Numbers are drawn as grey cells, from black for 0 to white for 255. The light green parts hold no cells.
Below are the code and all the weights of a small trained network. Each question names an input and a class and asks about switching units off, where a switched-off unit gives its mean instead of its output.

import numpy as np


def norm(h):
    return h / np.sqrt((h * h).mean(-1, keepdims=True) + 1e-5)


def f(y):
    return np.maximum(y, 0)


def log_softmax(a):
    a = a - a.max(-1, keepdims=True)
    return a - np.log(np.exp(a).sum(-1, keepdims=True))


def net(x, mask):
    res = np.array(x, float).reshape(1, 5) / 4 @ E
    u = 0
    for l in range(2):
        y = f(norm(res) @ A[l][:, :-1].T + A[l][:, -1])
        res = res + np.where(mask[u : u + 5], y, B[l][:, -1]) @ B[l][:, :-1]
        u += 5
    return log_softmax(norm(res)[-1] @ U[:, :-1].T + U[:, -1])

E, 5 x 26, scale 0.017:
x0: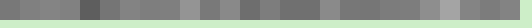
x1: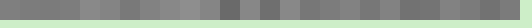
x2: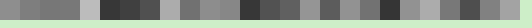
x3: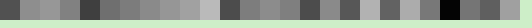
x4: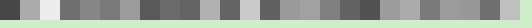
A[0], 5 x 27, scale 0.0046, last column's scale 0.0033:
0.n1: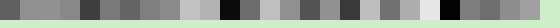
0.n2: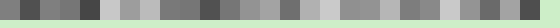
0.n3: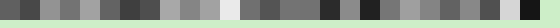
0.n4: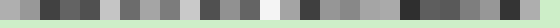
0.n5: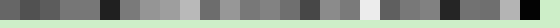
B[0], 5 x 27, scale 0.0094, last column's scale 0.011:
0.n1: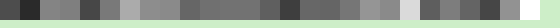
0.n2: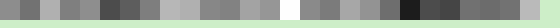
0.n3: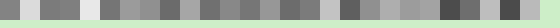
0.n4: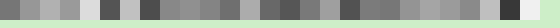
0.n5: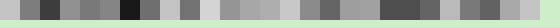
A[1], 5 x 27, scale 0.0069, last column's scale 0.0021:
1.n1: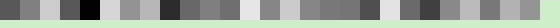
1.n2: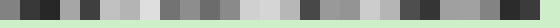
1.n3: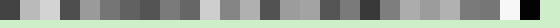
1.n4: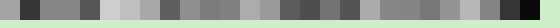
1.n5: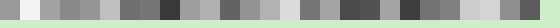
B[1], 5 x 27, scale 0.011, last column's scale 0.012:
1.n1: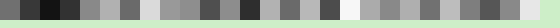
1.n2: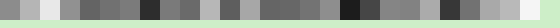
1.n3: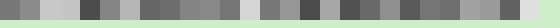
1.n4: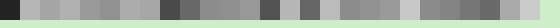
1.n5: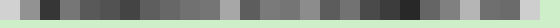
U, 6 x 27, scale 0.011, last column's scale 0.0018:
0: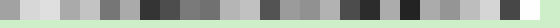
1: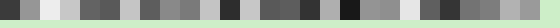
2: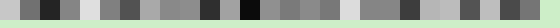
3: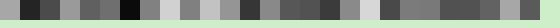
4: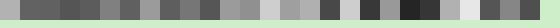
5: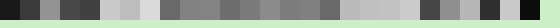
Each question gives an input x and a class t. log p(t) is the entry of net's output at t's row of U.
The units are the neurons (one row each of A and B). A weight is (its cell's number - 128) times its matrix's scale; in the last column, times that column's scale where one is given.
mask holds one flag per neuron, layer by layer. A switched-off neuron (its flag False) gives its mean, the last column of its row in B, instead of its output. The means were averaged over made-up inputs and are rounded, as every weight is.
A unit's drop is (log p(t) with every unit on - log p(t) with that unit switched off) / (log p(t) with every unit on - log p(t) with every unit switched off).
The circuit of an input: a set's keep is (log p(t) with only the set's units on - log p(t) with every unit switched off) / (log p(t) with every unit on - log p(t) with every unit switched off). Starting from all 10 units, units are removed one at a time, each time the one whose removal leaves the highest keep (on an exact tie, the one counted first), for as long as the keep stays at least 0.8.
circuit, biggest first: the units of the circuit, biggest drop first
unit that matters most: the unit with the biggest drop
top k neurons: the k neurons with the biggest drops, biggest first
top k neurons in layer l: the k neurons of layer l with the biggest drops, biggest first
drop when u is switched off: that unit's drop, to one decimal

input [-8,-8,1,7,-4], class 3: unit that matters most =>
0.n5
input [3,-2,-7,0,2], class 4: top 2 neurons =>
1.n1, 1.n5
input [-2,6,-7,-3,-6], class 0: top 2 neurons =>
0.n1, 0.n4
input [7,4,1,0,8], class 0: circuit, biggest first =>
0.n1, 1.n5
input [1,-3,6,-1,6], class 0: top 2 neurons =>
0.n1, 0.n3
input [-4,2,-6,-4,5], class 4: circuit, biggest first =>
1.n1, 1.n5
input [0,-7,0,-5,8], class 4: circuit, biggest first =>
1.n1, 0.n4, 0.n1
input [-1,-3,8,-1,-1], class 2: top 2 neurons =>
1.n2, 0.n3
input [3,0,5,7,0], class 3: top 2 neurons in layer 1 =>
1.n2, 1.n4
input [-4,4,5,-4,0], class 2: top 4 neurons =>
1.n2, 1.n3, 0.n4, 0.n3
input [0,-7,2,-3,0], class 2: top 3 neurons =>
1.n2, 1.n3, 0.n4
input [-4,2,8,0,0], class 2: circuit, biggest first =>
1.n2, 0.n3
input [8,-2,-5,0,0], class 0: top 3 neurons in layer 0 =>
0.n1, 0.n4, 0.n2
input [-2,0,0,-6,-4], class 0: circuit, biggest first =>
1.n1
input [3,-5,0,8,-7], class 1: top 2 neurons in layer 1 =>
1.n1, 1.n5
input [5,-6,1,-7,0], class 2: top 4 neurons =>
1.n2, 1.n3, 0.n4, 1.n4
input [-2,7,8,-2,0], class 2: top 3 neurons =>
1.n2, 0.n3, 0.n4
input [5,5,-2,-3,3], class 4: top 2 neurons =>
0.n1, 1.n1
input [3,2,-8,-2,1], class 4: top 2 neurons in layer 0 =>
0.n1, 0.n3
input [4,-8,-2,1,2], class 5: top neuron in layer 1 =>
1.n1
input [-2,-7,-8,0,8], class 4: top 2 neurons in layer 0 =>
0.n1, 0.n2
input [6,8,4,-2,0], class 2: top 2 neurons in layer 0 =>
0.n3, 0.n4
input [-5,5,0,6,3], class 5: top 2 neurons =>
0.n4, 1.n2
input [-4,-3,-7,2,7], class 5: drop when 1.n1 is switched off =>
1.2
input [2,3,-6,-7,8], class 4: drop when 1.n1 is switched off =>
0.6
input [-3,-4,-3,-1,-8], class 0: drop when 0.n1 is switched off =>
0.3
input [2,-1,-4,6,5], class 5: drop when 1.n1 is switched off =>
0.3
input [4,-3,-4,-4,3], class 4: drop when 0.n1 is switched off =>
0.2
